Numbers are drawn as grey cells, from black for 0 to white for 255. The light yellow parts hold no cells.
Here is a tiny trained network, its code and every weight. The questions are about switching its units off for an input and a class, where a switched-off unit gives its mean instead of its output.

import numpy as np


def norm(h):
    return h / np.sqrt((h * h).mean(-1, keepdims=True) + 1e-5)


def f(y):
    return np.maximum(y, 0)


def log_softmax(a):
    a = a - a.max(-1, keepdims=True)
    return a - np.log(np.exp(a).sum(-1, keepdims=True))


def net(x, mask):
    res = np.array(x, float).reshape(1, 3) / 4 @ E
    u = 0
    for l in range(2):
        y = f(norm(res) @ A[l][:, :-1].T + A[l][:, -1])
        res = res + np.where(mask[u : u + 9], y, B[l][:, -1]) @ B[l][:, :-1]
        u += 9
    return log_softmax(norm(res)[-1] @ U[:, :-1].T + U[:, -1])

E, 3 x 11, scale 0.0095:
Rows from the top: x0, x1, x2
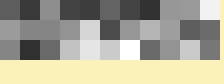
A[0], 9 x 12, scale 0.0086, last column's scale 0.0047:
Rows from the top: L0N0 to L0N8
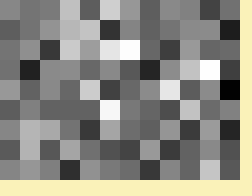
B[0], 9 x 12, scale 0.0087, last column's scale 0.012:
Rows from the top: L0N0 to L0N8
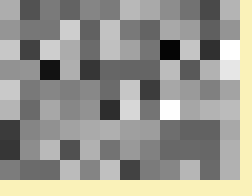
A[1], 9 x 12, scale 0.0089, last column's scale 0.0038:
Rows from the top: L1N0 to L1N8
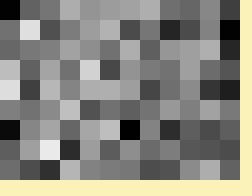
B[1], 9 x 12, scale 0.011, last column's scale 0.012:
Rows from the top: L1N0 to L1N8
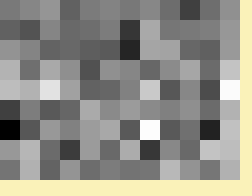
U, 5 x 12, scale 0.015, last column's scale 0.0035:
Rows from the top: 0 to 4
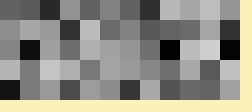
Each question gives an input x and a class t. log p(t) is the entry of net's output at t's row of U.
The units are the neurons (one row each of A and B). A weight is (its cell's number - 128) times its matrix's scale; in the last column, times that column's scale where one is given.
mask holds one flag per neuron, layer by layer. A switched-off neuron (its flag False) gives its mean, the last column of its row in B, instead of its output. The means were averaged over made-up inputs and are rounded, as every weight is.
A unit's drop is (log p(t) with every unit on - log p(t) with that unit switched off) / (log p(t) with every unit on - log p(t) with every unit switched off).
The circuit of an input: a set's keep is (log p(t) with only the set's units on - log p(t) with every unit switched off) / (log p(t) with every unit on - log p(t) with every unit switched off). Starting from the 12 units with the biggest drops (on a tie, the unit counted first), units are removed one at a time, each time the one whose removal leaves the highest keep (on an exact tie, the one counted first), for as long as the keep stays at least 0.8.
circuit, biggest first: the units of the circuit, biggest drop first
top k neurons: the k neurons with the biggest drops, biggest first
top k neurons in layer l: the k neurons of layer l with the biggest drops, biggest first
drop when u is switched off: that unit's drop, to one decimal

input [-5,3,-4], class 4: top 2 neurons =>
(L0N5, L1N6)
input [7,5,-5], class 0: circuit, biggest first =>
(L1N4)
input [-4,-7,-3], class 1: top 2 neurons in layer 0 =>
(L0N5, L0N2)
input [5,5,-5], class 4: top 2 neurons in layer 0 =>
(L0N5, L0N8)
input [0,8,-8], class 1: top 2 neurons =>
(L1N7, L0N4)
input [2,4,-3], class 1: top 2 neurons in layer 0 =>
(L0N4, L0N2)
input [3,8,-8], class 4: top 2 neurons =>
(L0N5, L1N6)
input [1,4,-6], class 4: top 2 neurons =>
(L1N6, L0N5)
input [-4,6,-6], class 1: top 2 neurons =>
(L1N7, L0N8)
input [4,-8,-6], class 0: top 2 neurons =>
(L0N3, L1N4)
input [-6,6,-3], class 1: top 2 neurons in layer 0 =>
(L0N2, L0N8)
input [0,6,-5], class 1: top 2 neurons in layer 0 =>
(L0N4, L0N2)
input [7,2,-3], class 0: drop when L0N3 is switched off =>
0.3
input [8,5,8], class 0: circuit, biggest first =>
(L0N3)
